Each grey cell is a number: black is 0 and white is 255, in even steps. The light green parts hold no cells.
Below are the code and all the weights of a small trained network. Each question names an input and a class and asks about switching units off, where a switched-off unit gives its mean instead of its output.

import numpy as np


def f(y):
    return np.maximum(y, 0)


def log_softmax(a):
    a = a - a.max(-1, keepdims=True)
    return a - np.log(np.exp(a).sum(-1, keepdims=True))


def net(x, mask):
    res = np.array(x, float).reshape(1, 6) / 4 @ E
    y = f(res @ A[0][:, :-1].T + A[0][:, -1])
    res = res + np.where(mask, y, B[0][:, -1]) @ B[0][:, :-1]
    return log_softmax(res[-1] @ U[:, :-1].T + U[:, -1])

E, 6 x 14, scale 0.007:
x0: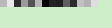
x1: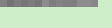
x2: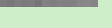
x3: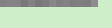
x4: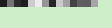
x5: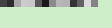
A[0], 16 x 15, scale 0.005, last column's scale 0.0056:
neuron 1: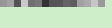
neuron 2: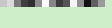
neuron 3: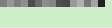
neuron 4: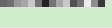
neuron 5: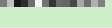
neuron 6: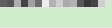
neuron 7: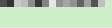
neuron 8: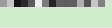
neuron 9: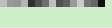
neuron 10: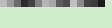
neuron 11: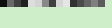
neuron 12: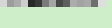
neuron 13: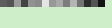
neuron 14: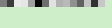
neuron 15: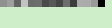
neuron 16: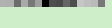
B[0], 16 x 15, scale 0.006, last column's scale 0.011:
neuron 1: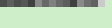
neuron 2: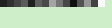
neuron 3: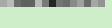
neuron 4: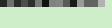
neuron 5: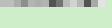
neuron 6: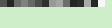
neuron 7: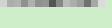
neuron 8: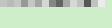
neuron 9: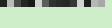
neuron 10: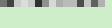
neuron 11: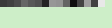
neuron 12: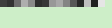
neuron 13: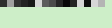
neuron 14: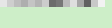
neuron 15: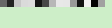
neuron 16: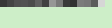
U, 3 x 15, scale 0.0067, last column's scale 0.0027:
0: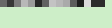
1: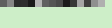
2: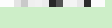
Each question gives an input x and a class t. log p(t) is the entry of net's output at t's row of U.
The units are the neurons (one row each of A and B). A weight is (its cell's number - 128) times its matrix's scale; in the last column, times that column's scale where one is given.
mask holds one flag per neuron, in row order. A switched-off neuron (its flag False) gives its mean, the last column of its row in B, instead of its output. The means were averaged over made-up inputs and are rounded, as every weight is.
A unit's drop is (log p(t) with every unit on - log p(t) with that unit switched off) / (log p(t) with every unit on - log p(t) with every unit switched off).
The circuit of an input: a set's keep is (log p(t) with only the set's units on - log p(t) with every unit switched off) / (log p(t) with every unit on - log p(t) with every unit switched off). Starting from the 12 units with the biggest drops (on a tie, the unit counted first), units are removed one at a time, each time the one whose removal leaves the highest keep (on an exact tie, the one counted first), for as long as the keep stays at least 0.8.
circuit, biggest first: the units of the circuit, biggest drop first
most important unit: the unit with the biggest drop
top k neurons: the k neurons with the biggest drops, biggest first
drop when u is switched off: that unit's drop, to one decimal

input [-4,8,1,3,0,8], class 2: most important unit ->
neuron 14
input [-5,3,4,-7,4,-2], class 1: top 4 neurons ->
neuron 13; neuron 12; neuron 15; neuron 10
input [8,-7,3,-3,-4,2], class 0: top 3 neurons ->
neuron 15; neuron 12; neuron 13
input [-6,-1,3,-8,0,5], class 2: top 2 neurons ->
neuron 14; neuron 7
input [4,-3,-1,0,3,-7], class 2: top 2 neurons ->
neuron 8; neuron 5
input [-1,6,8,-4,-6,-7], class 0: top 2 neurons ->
neuron 10; neuron 12
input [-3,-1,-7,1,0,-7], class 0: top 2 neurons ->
neuron 10; neuron 9
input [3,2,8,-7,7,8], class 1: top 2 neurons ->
neuron 4; neuron 12
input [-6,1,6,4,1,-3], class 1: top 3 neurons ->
neuron 13; neuron 12; neuron 15
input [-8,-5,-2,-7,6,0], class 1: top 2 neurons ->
neuron 13; neuron 12
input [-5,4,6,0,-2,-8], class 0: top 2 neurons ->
neuron 10; neuron 6
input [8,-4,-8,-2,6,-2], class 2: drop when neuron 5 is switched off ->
0.3
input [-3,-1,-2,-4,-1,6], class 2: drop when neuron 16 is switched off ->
0.0
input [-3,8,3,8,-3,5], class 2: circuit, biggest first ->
neuron 14
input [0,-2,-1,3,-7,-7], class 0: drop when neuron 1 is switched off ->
0.1
